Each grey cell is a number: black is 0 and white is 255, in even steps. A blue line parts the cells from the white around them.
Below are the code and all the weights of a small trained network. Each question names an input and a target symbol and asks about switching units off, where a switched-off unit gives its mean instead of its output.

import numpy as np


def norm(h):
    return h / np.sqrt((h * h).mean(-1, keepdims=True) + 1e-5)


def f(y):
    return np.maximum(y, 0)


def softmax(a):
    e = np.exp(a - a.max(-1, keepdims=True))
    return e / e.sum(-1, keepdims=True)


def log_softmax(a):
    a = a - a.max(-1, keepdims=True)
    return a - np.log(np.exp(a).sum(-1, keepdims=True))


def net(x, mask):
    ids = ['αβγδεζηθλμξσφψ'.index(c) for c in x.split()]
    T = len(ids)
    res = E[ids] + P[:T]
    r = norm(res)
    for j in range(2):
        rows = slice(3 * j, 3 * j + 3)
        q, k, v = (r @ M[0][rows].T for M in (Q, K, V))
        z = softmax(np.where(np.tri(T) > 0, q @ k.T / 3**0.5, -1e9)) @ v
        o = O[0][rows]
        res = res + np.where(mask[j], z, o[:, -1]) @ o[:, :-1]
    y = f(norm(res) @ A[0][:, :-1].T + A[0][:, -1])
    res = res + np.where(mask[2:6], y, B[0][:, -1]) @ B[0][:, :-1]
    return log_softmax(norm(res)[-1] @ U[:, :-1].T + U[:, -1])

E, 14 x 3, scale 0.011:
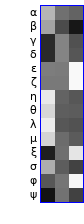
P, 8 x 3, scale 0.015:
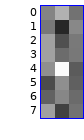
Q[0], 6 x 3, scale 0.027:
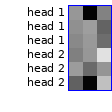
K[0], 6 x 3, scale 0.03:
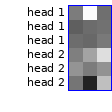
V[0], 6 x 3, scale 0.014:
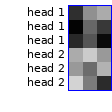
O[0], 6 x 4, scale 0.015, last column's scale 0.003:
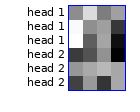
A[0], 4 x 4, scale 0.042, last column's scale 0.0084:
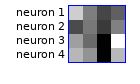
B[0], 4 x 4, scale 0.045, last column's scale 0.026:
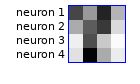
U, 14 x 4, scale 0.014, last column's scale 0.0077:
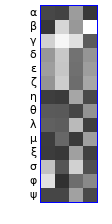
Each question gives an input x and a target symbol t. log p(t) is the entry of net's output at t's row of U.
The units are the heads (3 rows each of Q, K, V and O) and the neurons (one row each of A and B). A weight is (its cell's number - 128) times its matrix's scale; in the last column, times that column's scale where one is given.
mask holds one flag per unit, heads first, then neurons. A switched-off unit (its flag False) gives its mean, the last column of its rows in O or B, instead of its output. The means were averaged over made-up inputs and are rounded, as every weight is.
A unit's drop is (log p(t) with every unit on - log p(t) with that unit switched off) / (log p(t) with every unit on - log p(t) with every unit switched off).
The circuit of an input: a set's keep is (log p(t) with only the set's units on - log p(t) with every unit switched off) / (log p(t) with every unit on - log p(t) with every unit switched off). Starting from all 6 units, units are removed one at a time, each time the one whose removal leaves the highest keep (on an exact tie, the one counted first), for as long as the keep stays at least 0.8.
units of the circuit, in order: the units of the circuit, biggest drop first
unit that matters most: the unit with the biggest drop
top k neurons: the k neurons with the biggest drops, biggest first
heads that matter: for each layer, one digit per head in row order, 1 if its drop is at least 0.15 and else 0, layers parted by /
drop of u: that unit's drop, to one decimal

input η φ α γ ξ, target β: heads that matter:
01
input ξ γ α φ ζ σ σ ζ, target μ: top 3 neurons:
neuron 3; neuron 4; neuron 2
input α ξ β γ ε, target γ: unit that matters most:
head 2
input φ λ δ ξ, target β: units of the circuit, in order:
neuron 4; neuron 3; neuron 2; head 2
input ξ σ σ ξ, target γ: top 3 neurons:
neuron 4; neuron 2; neuron 1
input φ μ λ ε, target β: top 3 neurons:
neuron 4; neuron 3; neuron 2
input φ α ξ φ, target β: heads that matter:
11
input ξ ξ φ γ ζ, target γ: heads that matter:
11
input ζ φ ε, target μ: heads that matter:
10
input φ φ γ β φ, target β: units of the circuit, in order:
neuron 4; neuron 2; neuron 3
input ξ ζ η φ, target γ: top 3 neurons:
neuron 4; neuron 2; neuron 1
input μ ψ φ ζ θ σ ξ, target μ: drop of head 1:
1.2
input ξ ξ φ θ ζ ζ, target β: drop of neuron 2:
0.8
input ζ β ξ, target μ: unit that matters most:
head 1
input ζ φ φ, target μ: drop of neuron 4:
0.8
